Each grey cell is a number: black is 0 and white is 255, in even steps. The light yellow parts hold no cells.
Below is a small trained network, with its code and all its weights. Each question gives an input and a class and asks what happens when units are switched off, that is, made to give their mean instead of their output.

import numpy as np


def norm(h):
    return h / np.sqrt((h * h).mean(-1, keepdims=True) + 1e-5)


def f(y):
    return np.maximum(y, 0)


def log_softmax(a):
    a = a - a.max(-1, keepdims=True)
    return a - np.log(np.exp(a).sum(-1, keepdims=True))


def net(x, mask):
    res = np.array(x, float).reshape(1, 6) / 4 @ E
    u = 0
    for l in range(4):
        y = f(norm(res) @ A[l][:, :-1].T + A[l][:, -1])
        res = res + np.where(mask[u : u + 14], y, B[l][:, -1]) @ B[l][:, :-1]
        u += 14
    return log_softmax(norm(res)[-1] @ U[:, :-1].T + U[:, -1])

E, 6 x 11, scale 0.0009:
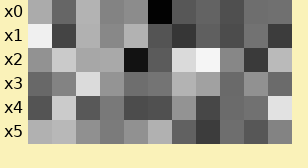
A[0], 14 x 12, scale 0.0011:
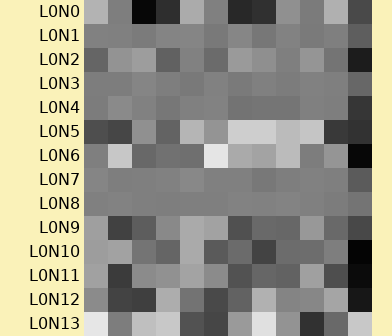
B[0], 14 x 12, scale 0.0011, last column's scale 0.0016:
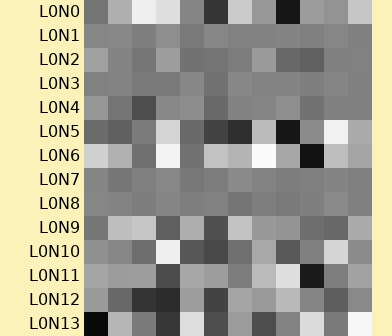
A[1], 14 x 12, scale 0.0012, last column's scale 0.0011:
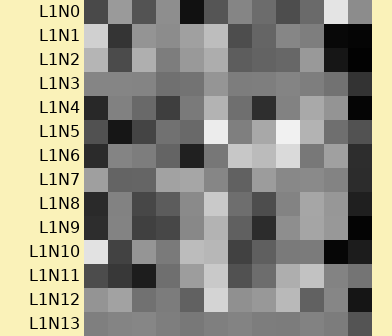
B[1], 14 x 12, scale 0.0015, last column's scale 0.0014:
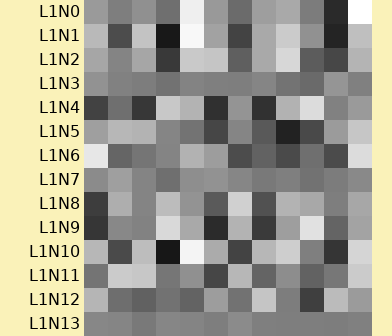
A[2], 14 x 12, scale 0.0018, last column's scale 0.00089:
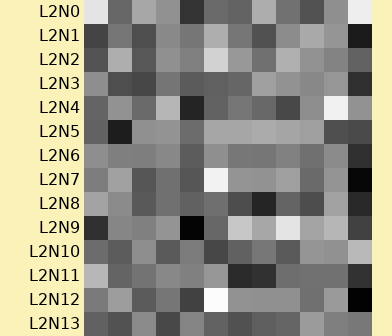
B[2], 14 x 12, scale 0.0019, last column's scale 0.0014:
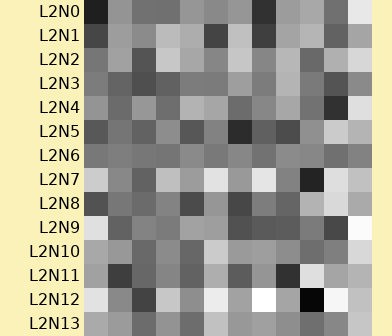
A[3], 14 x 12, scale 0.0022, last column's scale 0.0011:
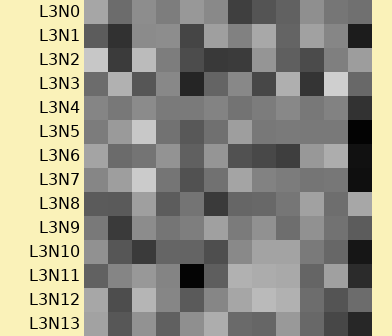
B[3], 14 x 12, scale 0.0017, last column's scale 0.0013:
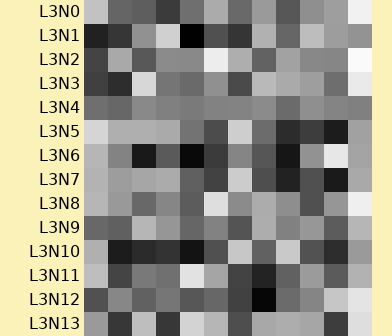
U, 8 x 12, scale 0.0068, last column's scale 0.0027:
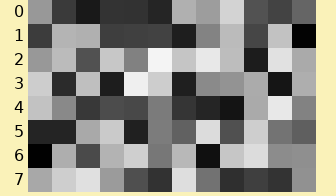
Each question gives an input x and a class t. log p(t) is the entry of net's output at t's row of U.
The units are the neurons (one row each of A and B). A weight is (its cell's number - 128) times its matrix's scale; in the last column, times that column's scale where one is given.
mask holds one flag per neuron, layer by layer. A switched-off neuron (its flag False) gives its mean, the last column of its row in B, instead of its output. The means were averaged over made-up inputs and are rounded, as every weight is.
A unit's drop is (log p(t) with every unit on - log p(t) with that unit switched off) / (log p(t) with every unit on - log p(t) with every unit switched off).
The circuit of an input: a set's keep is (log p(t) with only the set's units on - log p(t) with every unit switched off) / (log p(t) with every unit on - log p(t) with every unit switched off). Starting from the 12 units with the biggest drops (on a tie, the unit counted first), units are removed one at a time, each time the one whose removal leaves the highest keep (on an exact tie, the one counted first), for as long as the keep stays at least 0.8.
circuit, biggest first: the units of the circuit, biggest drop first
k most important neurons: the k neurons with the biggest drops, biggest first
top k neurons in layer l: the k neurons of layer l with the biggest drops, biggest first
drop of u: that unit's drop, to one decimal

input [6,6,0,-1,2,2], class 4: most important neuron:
L3N6
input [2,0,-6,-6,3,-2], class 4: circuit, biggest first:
L3N6, L2N11, L1N0
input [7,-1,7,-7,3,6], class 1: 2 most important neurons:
L3N3, L2N8
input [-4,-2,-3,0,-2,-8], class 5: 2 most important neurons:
L0N5, L0N13
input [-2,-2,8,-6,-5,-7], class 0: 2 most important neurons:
L3N10, L2N3
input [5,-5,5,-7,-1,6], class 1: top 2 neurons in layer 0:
L0N13, L0N11
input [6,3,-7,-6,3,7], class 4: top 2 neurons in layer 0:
L0N0, L0N10
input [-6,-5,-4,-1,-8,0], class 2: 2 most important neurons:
L0N13, L0N6
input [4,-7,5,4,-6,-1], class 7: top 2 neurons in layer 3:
L3N7, L3N5
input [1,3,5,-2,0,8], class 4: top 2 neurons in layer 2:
L2N8, L2N11
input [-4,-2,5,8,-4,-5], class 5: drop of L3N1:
0.1
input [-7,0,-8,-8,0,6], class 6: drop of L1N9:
0.2
